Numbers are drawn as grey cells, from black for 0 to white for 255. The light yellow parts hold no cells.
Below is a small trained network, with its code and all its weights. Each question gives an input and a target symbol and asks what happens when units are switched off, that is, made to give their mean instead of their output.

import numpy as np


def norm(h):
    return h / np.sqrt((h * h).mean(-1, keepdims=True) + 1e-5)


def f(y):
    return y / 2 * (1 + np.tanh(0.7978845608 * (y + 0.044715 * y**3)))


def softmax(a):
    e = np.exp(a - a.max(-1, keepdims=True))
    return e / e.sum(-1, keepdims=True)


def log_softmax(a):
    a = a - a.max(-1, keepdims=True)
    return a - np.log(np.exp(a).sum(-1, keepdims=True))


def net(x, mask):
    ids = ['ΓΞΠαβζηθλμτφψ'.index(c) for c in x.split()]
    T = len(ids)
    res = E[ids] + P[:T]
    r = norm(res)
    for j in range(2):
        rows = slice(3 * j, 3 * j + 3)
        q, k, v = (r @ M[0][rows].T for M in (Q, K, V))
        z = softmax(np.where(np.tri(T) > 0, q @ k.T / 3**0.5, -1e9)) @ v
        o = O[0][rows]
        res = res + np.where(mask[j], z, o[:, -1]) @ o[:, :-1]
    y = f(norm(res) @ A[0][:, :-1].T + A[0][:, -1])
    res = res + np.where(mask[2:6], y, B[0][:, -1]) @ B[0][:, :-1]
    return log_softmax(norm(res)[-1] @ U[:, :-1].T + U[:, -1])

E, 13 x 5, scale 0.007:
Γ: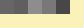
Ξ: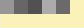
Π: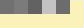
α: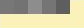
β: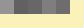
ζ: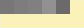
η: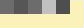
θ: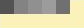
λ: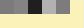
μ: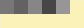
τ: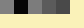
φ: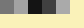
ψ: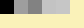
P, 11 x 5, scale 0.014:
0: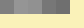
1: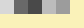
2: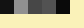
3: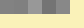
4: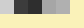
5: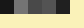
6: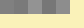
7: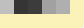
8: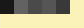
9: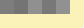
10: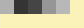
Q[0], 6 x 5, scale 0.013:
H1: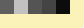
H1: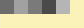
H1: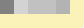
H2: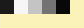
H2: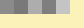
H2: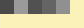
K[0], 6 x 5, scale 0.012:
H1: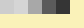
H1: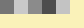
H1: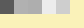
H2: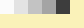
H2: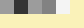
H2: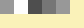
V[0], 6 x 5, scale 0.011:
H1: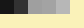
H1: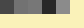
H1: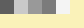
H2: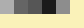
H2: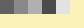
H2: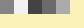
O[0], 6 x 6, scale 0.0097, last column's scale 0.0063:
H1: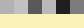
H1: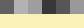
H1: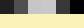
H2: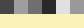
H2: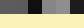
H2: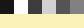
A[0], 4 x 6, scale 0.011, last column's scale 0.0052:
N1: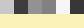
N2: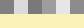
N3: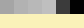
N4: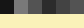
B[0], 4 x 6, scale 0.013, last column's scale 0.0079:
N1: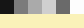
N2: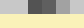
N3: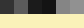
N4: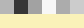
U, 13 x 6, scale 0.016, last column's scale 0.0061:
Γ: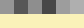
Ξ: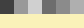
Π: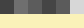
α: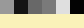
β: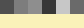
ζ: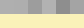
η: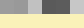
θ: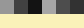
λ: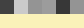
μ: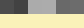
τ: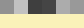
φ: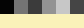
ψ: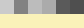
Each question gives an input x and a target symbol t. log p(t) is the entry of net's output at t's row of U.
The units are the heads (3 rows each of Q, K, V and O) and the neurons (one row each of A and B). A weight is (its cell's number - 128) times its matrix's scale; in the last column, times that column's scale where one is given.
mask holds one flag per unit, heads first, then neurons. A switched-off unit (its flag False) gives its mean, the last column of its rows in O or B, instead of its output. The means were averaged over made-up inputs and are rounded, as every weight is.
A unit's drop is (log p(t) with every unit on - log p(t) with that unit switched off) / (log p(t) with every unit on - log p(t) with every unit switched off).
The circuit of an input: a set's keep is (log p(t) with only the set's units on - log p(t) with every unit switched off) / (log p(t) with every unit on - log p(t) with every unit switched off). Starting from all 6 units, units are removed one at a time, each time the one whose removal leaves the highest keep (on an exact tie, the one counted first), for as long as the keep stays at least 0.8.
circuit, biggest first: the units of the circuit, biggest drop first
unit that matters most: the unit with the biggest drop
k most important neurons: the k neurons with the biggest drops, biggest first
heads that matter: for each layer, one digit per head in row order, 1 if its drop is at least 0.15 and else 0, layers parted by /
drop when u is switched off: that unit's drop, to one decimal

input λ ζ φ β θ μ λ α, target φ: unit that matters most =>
N1
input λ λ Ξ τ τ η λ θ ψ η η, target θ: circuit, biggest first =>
H2, N4
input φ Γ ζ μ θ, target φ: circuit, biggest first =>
N1, H2
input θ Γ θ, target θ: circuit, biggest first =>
H2, N1
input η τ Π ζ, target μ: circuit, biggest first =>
H2, N1
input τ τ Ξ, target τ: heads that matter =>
10
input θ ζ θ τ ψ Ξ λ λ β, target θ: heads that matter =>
01
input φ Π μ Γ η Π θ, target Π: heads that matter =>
10
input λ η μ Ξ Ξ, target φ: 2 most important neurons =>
N1, N4
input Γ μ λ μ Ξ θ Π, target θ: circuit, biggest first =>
H1, N3
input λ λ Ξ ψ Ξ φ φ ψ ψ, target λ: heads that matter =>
01
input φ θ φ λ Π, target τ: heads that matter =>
01
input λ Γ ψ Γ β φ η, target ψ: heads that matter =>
11
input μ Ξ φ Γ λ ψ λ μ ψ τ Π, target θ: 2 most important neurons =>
N4, N2
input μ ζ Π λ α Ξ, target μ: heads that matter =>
10
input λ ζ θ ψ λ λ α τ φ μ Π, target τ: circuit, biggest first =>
N2, N4
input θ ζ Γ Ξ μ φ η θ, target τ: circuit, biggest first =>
H2, N2
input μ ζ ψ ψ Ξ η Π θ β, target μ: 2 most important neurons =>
N4, N2
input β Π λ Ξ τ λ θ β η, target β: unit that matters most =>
H1
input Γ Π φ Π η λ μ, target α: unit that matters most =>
H2
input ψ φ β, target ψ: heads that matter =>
00
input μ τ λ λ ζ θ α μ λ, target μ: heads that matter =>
10
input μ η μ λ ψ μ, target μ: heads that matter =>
10
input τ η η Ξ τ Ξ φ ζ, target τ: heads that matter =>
01
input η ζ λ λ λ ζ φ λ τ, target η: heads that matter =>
01
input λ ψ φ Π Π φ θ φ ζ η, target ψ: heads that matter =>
11
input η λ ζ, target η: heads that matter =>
01
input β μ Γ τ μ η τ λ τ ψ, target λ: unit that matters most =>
H1
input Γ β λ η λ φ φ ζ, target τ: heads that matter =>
01
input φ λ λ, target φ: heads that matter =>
11
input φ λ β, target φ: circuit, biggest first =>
H2, N4
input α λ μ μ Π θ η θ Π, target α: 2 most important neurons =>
N1, N4
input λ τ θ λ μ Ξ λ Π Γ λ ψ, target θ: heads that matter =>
10
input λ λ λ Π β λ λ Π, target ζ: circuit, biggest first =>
H2
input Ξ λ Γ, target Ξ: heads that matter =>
11
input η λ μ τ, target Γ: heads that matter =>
11
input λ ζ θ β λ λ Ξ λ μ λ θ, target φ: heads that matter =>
01
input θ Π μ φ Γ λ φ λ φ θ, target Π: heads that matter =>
10
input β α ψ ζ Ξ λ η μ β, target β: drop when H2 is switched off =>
0.1
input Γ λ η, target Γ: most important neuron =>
N1
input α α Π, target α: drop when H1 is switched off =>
0.2
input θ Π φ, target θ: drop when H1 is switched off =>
-0.1
